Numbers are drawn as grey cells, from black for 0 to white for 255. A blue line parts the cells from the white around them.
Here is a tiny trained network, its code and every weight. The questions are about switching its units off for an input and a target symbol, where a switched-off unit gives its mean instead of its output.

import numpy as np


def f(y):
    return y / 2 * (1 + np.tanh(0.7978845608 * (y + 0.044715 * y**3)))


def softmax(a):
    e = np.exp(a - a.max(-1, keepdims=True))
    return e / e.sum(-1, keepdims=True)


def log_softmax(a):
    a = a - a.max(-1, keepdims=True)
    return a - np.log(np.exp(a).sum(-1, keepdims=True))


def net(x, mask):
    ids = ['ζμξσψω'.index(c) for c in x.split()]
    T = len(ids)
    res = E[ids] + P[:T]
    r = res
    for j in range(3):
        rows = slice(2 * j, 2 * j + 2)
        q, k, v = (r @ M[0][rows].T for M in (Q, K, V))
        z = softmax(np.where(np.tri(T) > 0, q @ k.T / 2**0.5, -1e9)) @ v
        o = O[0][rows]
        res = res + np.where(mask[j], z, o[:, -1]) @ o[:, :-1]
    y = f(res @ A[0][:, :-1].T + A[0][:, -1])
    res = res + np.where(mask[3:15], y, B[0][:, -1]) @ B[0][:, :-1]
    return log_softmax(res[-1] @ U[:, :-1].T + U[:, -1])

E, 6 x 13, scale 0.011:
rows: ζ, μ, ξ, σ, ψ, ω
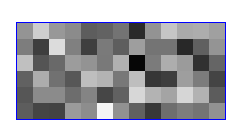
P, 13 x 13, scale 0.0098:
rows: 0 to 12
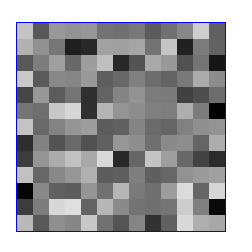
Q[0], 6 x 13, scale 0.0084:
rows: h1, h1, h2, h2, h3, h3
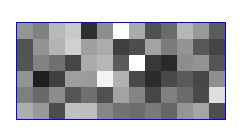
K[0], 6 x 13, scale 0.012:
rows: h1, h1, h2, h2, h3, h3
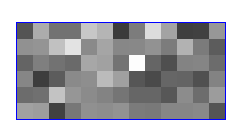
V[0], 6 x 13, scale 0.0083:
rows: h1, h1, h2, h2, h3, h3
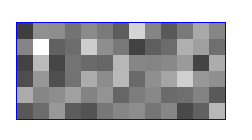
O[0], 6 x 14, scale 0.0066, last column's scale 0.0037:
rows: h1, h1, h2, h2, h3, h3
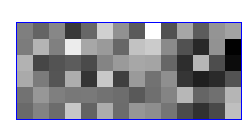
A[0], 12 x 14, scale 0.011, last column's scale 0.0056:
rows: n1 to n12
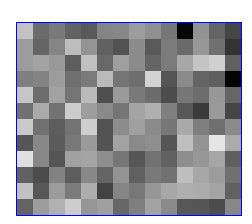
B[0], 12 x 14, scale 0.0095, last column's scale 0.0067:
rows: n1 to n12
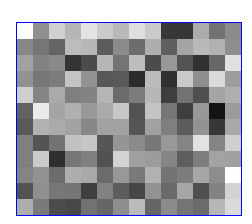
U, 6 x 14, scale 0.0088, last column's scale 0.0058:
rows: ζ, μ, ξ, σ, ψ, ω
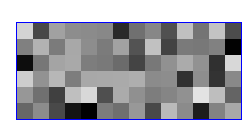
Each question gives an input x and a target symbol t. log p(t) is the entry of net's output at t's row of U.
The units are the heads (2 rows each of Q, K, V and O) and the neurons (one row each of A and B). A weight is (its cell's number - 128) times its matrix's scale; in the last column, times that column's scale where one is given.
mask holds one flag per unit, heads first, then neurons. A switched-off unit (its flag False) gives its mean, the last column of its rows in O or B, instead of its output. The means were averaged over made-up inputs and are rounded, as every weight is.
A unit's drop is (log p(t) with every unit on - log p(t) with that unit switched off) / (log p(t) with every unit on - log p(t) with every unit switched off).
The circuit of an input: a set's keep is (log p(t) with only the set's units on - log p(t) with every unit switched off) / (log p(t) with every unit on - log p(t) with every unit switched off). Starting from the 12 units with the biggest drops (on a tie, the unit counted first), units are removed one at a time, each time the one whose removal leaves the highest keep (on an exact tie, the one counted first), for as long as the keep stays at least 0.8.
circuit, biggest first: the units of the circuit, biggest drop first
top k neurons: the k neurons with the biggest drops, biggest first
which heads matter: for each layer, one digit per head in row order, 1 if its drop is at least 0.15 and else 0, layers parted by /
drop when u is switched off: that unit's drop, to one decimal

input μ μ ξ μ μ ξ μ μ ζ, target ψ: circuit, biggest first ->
h1, n2
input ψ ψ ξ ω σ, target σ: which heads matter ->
010
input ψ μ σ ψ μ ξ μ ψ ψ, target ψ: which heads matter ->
100
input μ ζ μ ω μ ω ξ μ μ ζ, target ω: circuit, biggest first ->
n3
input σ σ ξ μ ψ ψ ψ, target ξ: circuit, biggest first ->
n7, n11
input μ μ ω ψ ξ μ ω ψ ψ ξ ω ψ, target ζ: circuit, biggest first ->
n4, h1, n12
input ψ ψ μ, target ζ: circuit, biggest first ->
n4, h1
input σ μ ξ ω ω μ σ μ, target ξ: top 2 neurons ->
n12, n3
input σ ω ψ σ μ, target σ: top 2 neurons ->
n1, n6
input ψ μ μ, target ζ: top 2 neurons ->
n4, n12
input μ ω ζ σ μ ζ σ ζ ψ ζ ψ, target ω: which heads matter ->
010
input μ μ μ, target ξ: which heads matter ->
111
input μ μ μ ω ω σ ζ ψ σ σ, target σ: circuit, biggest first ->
n3, n7
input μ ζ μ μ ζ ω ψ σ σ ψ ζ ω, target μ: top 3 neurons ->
n6, n4, n12
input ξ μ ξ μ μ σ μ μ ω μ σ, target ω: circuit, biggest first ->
h2
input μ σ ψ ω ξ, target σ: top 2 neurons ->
n1, n11
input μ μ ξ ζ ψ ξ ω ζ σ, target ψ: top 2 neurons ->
n2, n12
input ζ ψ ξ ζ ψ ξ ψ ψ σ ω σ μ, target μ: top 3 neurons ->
n6, n4, n3
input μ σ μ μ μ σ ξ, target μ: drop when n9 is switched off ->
0.3
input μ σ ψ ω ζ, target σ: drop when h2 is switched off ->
1.4
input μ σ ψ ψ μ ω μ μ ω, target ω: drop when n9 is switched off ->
0.0
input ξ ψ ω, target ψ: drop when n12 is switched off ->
0.2
